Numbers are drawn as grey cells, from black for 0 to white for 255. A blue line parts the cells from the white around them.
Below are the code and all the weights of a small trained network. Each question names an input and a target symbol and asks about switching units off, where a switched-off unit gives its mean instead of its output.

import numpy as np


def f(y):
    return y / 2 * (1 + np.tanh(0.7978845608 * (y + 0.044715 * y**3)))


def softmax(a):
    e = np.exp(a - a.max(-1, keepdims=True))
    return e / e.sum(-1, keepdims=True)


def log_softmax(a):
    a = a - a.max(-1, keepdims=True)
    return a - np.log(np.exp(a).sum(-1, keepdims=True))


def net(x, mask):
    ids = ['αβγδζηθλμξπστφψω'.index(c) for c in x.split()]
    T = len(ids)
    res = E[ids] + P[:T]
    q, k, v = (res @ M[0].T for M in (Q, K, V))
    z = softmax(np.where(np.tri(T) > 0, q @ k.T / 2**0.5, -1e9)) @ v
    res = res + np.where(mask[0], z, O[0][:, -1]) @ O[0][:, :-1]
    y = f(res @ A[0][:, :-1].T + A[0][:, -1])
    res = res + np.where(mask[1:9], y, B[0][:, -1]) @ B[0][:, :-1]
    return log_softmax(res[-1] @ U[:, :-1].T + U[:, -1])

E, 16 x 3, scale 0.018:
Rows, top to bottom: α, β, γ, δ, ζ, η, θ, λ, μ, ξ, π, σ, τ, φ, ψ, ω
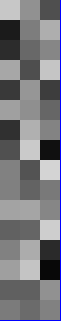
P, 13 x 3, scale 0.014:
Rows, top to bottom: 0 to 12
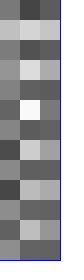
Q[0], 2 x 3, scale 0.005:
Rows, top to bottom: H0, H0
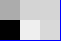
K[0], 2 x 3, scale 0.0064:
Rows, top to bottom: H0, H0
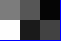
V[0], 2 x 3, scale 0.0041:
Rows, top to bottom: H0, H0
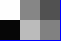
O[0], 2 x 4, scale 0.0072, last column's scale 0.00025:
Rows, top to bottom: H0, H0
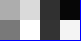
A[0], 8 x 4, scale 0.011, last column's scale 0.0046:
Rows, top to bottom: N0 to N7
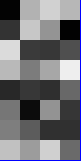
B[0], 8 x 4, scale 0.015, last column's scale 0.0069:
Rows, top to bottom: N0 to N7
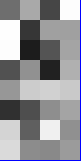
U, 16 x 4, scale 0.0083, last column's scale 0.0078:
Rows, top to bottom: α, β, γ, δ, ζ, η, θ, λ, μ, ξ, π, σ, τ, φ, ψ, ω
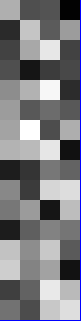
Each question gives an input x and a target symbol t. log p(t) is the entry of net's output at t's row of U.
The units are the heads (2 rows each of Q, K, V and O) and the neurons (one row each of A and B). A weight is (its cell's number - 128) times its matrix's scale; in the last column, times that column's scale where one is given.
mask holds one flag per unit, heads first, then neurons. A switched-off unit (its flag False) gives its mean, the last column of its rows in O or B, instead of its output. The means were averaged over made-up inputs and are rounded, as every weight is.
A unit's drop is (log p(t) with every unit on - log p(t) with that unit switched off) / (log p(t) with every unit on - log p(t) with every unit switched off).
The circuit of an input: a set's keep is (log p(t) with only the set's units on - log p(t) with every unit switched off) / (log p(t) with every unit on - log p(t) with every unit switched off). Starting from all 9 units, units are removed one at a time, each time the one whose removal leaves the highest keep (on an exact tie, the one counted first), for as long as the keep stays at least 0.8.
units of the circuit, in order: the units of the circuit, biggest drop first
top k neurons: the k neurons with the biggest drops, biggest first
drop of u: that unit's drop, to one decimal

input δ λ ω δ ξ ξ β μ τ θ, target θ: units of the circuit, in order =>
(N0, N1)
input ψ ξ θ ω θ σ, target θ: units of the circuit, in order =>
(N0)
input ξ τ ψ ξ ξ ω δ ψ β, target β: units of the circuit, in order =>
(N0, N2)
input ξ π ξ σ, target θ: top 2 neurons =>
(N0, N7)
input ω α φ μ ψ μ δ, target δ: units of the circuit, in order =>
(N3, N4, N5)
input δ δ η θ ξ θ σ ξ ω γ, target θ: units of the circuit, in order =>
(N0, N1)
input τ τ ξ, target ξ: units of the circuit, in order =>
(N0, N6)
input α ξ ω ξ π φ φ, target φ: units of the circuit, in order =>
(N6, N2)
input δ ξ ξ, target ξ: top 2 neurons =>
(N2, N0)
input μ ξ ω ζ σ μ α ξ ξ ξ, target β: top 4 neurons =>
(N2, N0, N6, N7)
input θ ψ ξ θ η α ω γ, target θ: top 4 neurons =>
(N0, N1, N5, N4)
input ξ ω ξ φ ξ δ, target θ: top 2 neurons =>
(N7, N5)
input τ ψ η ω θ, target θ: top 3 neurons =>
(N0, N5, N4)
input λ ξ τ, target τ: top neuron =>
(N6)
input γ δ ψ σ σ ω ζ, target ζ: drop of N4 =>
0.4
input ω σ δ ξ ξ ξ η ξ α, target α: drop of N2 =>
0.8
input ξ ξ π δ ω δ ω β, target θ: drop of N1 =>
0.4
